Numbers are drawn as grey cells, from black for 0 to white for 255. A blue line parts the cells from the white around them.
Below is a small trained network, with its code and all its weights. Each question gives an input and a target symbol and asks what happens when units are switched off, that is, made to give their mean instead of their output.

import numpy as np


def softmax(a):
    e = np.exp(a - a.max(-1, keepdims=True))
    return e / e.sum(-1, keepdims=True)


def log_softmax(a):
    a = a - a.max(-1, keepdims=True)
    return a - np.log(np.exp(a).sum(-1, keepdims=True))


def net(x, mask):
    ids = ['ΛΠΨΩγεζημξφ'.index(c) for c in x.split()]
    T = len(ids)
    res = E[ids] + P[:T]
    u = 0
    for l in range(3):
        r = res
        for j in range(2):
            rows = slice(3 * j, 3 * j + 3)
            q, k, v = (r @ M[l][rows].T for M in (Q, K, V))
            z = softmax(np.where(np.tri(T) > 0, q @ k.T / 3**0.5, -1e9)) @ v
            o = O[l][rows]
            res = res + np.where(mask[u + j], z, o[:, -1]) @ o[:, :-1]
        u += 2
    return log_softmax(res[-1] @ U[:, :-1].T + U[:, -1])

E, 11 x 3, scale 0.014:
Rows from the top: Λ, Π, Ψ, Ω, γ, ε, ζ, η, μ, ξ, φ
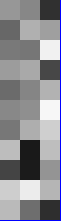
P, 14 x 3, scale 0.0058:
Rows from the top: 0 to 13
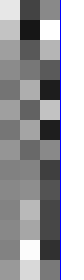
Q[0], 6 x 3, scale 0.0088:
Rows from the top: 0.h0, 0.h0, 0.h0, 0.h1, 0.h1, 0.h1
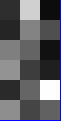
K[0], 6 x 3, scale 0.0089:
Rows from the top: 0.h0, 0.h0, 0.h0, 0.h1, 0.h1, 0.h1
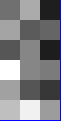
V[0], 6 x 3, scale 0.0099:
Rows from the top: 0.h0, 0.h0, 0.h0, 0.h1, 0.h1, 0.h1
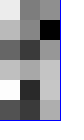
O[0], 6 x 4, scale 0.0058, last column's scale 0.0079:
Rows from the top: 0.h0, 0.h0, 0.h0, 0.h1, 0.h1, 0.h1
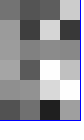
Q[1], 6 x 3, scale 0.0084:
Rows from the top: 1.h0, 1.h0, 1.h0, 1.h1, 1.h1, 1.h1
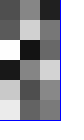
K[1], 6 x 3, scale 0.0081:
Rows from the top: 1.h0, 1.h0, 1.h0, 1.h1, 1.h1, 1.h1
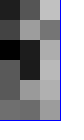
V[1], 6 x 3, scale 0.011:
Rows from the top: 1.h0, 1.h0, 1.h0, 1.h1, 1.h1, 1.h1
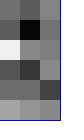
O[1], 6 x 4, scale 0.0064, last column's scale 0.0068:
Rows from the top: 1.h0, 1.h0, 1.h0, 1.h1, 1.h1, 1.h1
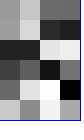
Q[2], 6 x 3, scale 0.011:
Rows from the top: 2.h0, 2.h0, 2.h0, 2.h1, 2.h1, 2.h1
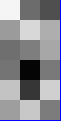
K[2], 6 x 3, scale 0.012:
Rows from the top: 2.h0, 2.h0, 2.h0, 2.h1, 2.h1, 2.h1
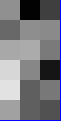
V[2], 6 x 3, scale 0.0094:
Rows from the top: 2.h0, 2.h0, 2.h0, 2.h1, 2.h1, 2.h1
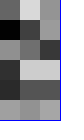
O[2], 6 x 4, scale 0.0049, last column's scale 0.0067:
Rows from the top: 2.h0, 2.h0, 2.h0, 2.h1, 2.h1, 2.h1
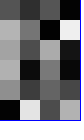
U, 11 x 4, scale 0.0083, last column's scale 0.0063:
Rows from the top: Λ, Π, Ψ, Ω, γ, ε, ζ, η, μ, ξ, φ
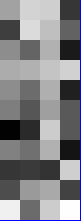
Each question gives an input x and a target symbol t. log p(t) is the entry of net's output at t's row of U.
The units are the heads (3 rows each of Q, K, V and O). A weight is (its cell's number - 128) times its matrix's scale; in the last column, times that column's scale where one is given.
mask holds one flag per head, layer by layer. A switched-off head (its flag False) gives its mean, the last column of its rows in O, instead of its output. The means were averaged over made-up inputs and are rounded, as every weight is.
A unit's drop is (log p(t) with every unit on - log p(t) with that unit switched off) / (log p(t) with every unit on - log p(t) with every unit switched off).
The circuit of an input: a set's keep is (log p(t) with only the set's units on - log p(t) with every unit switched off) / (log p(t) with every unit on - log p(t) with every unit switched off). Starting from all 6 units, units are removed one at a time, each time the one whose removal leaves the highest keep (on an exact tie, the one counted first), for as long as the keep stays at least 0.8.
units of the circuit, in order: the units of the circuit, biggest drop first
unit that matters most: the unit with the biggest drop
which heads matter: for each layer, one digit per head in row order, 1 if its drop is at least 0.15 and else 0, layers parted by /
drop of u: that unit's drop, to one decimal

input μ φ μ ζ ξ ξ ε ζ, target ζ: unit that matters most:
2.h0
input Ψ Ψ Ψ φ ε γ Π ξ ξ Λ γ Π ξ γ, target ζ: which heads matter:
00 / 10 / 10
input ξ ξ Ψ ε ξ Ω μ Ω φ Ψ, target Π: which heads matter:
10 / 01 / 11
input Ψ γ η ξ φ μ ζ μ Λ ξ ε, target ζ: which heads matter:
00 / 11 / 10
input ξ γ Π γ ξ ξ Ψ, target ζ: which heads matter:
00 / 10 / 00
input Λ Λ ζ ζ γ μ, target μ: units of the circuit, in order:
1.h1, 1.h0
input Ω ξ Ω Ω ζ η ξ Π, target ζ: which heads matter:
00 / 10 / 00
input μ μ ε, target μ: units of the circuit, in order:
1.h1, 2.h0
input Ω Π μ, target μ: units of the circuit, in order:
1.h0, 1.h1
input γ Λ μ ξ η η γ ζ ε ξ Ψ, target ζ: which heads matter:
00 / 11 / 10
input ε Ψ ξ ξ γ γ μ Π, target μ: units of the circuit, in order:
0.h1, 1.h0, 2.h0
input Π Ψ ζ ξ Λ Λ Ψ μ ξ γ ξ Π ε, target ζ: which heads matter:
00 / 10 / 10
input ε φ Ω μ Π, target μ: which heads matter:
01 / 00 / 01
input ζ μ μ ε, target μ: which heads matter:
01 / 01 / 00
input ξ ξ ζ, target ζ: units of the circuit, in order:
1.h0
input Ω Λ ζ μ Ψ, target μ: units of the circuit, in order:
0.h1, 1.h1, 2.h0, 0.h0
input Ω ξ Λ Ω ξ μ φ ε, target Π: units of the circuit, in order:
2.h1, 0.h0, 1.h0
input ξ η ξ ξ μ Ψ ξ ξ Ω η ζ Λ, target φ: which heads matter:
01 / 10 / 00
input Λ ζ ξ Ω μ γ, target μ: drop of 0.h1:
0.6
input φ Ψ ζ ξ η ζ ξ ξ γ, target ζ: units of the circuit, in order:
1.h0
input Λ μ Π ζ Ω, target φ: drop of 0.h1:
0.0
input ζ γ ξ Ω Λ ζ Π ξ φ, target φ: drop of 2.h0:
0.0
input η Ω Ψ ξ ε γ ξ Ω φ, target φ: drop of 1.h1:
0.2
